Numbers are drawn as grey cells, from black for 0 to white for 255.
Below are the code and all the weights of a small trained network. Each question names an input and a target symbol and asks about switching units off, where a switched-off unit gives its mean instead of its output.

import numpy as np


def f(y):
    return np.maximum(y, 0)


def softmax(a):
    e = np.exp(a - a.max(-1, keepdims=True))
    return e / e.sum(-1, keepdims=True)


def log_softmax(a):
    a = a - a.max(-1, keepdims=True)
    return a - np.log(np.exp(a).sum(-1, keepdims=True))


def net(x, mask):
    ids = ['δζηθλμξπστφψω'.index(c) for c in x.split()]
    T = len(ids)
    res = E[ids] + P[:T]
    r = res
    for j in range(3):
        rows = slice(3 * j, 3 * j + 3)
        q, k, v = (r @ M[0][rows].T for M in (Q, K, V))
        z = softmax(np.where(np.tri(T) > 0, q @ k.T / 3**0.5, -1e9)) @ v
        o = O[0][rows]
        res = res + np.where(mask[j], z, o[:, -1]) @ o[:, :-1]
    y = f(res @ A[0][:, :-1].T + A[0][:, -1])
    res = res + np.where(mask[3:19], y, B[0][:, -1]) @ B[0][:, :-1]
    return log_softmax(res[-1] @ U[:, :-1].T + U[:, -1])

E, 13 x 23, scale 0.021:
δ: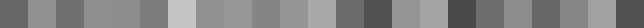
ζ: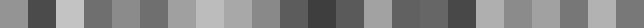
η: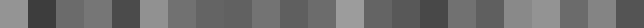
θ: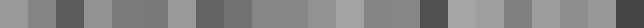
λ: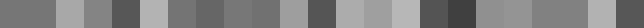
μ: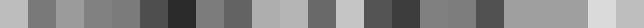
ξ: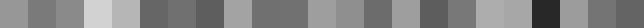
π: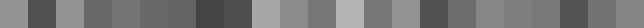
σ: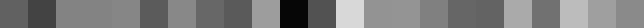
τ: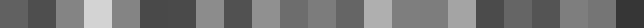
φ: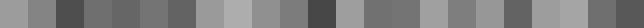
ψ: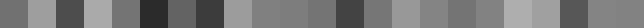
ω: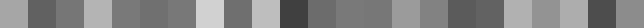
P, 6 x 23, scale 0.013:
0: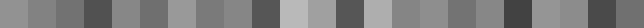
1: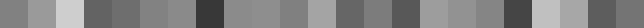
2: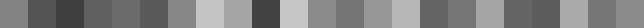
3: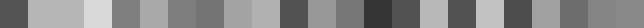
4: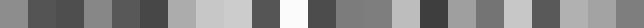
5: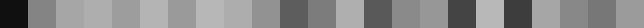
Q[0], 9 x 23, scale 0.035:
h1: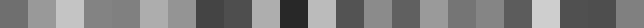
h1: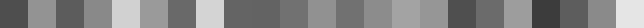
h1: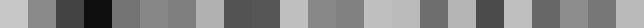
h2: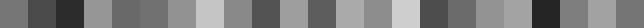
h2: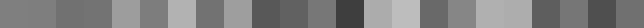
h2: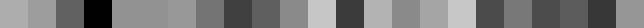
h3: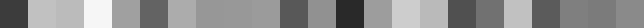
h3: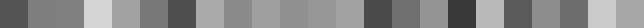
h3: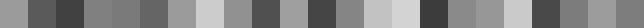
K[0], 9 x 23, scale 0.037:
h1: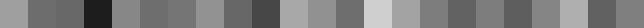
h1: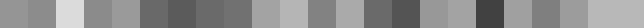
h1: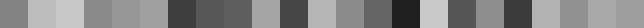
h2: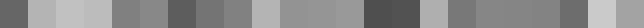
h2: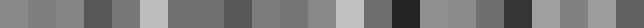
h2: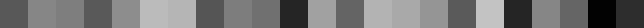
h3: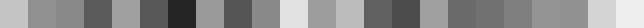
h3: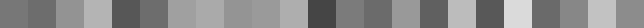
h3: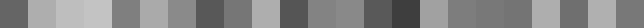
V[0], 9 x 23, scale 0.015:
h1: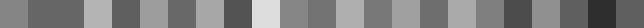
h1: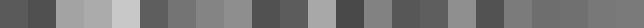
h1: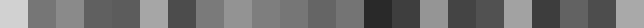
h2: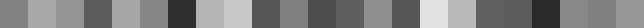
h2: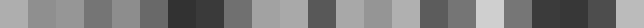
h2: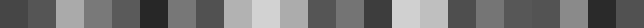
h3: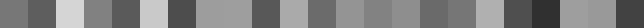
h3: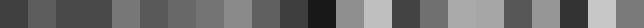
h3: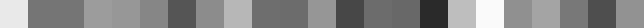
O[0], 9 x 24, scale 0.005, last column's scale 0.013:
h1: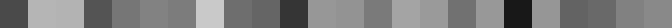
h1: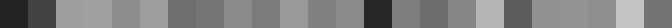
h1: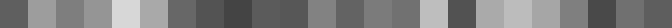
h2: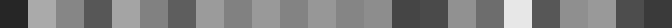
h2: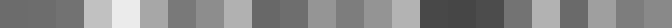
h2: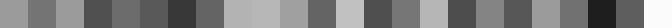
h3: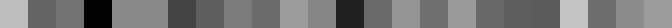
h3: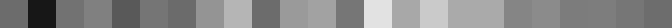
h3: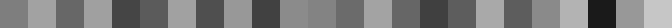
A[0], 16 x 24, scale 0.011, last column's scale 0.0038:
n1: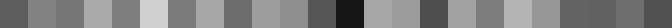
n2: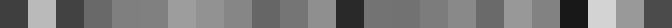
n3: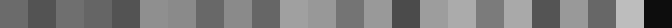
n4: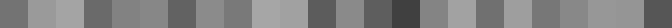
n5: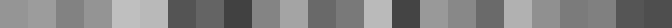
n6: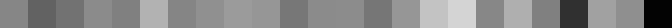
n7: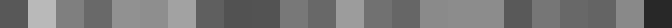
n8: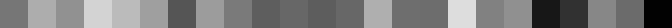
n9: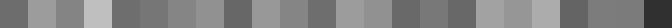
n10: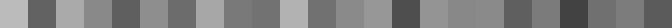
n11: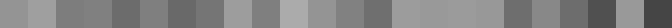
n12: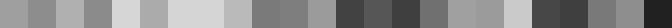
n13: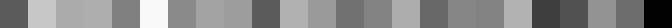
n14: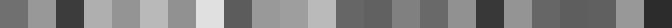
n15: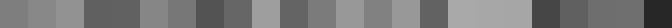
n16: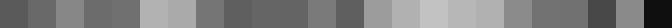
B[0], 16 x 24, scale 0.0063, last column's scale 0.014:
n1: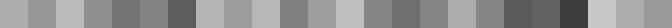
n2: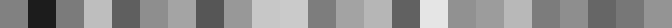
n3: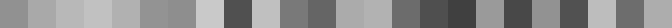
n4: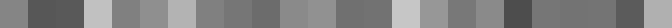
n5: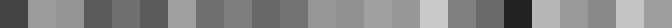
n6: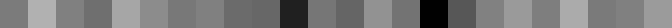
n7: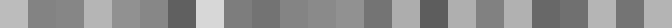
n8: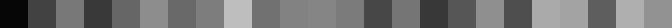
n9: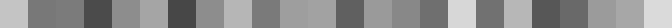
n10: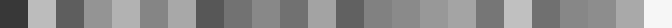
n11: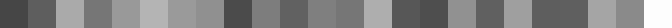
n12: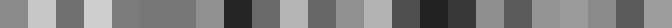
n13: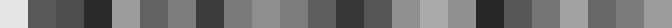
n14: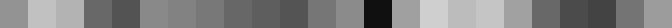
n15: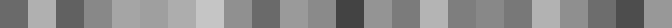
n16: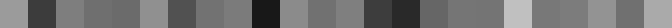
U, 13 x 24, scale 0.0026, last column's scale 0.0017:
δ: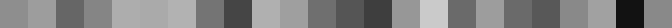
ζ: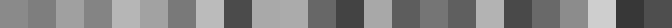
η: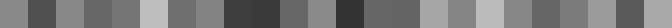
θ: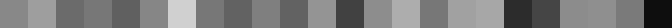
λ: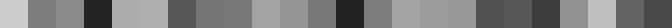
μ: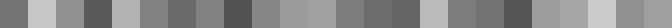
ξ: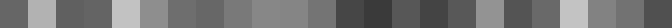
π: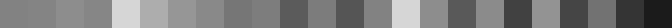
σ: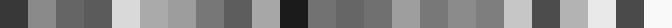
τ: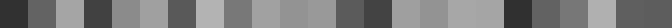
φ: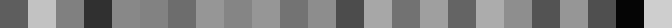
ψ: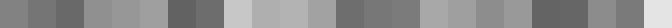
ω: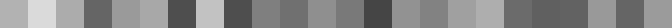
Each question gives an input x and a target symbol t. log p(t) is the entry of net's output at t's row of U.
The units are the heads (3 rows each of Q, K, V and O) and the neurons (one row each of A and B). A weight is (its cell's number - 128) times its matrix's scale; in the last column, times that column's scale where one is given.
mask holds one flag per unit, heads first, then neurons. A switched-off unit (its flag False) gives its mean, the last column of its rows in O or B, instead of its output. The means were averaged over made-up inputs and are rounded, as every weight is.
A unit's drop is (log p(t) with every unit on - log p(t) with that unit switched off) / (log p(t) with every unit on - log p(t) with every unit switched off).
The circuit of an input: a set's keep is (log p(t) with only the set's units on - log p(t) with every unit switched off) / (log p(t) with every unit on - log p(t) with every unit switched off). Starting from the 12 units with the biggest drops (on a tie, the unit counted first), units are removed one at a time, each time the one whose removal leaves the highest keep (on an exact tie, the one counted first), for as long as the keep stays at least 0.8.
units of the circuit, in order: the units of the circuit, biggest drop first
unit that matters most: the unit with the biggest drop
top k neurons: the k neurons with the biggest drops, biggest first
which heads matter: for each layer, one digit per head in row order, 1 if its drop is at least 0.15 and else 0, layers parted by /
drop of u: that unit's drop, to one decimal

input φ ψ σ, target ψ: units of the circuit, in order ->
(h3, n9, h1, h2)
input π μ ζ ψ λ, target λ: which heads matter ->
010
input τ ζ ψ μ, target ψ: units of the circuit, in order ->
(h3, n9, h1)
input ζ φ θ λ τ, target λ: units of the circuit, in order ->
(h3)
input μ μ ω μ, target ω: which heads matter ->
101
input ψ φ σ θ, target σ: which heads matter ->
001
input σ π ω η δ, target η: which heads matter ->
111
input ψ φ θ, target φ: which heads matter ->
110
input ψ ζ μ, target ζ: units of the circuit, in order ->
(n3, h3, h1)
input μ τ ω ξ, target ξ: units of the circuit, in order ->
(h2, n8, n12)
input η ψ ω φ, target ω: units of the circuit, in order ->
(h3, n7, h1)
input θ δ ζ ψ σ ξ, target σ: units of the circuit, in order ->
(h3, n6)
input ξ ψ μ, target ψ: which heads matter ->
001
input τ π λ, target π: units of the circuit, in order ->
(h2)
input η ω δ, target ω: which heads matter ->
101
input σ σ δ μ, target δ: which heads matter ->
011
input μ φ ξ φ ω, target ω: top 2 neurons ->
(n14, n1)
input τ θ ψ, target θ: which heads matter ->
110
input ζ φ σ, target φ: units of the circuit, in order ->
(h2, h1, n15)
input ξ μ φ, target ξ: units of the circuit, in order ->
(h3)
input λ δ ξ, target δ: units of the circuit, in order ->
(h3, h2, n4, n15)
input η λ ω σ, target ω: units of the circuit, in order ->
(h3, n7, h1, h2)
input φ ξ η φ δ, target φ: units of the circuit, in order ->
(h1, h2)
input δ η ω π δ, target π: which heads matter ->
110
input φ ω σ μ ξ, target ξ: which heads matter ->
010
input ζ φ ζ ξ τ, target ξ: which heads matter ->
001
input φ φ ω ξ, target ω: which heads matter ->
101
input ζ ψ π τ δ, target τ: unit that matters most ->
h1
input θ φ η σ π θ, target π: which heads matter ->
010
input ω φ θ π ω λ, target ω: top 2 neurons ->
(n7, n9)
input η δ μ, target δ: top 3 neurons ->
(n4, n14, n2)
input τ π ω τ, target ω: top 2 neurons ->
(n7, n9)
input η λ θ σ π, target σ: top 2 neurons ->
(n6, n10)
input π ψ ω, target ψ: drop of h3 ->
0.6
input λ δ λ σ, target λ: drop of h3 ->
0.7
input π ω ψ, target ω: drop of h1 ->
0.3
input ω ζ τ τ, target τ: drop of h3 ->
0.1
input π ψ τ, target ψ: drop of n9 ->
0.2
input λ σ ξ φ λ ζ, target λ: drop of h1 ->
0.2
